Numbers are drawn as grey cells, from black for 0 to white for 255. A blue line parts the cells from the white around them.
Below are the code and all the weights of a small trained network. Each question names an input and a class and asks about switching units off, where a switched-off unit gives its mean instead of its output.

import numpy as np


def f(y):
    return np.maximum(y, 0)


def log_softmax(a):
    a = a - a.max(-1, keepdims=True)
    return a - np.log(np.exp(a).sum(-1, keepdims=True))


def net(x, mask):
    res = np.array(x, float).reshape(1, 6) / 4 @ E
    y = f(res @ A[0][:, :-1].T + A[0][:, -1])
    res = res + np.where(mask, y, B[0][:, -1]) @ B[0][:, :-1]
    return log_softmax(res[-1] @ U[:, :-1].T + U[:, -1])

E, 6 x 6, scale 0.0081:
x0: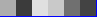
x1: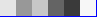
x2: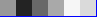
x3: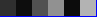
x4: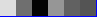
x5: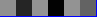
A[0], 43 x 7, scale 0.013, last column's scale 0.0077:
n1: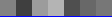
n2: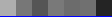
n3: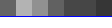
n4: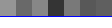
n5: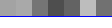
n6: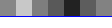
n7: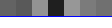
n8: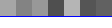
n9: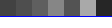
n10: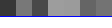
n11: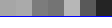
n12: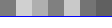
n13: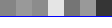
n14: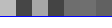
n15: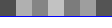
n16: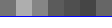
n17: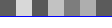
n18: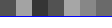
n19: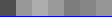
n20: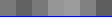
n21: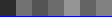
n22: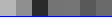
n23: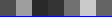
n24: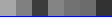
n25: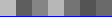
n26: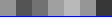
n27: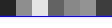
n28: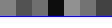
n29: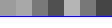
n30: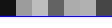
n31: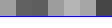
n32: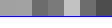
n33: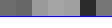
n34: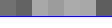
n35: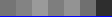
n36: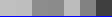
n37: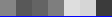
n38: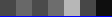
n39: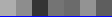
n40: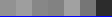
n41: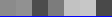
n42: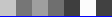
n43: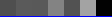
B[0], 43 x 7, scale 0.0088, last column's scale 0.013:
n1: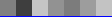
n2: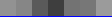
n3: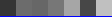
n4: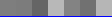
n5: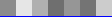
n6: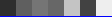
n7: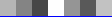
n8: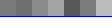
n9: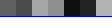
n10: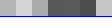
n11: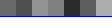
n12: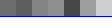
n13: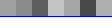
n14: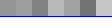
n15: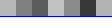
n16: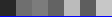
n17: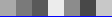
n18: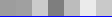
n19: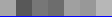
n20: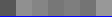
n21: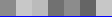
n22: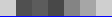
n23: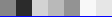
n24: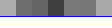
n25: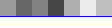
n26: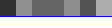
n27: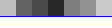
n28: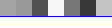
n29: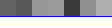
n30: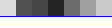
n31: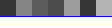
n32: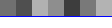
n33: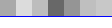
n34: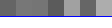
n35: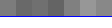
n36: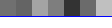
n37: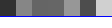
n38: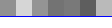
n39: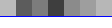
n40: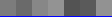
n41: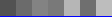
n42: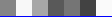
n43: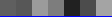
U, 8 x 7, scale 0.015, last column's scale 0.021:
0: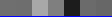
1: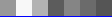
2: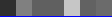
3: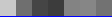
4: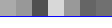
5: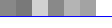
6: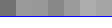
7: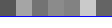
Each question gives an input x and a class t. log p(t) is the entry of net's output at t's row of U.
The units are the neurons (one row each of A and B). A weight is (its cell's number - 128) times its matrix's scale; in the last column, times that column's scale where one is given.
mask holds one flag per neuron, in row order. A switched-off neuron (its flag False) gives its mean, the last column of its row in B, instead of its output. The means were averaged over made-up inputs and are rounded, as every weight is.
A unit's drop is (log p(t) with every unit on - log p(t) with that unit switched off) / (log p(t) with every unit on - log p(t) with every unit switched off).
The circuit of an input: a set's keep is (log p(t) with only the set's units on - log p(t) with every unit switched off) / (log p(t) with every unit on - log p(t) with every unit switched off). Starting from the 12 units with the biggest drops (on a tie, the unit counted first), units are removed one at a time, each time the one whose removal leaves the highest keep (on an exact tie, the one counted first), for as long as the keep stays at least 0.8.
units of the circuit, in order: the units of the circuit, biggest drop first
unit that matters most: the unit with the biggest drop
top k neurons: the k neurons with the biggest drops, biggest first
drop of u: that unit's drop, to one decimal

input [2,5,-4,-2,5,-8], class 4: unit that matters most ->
n17
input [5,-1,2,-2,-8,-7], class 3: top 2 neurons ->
n30; n27
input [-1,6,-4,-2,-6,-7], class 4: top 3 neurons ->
n17; n15; n13
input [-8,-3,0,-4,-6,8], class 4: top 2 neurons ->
n7; n28
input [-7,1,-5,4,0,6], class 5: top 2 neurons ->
n23; n18
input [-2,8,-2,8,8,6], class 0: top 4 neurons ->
n9; n43; n23; n33
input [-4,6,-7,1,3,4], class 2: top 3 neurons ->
n6; n16; n3
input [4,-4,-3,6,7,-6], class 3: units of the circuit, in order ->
n25; n22
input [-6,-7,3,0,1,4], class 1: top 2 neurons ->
n38; n10
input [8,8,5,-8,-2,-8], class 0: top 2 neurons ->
n36; n12
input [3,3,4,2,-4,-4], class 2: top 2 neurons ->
n23; n34
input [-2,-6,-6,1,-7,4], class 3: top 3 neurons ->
n30; n27; n42
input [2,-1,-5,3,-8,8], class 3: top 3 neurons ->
n27; n30; n17
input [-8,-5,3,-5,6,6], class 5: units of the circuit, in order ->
n18
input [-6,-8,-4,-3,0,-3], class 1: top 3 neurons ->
n10; n38; n21
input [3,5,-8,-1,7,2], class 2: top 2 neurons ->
n6; n16
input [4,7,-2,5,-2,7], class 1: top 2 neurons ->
n42; n17
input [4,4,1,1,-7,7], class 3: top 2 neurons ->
n27; n30
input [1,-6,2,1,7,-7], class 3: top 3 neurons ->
n22; n42; n24
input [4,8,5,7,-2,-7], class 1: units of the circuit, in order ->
n42
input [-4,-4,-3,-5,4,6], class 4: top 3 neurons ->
n28; n7; n4
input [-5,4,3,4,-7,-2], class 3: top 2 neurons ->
n30; n27
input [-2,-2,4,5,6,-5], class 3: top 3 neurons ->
n39; n22; n24
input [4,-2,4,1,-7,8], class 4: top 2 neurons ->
n7; n28
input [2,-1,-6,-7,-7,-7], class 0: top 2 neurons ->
n12; n36
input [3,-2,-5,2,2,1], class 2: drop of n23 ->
0.2
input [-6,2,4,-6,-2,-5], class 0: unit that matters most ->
n36
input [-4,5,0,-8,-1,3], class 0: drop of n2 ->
0.0
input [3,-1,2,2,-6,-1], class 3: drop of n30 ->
0.1
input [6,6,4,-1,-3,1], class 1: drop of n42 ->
0.9
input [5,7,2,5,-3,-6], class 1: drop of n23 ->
0.2
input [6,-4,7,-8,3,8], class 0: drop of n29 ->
0.1
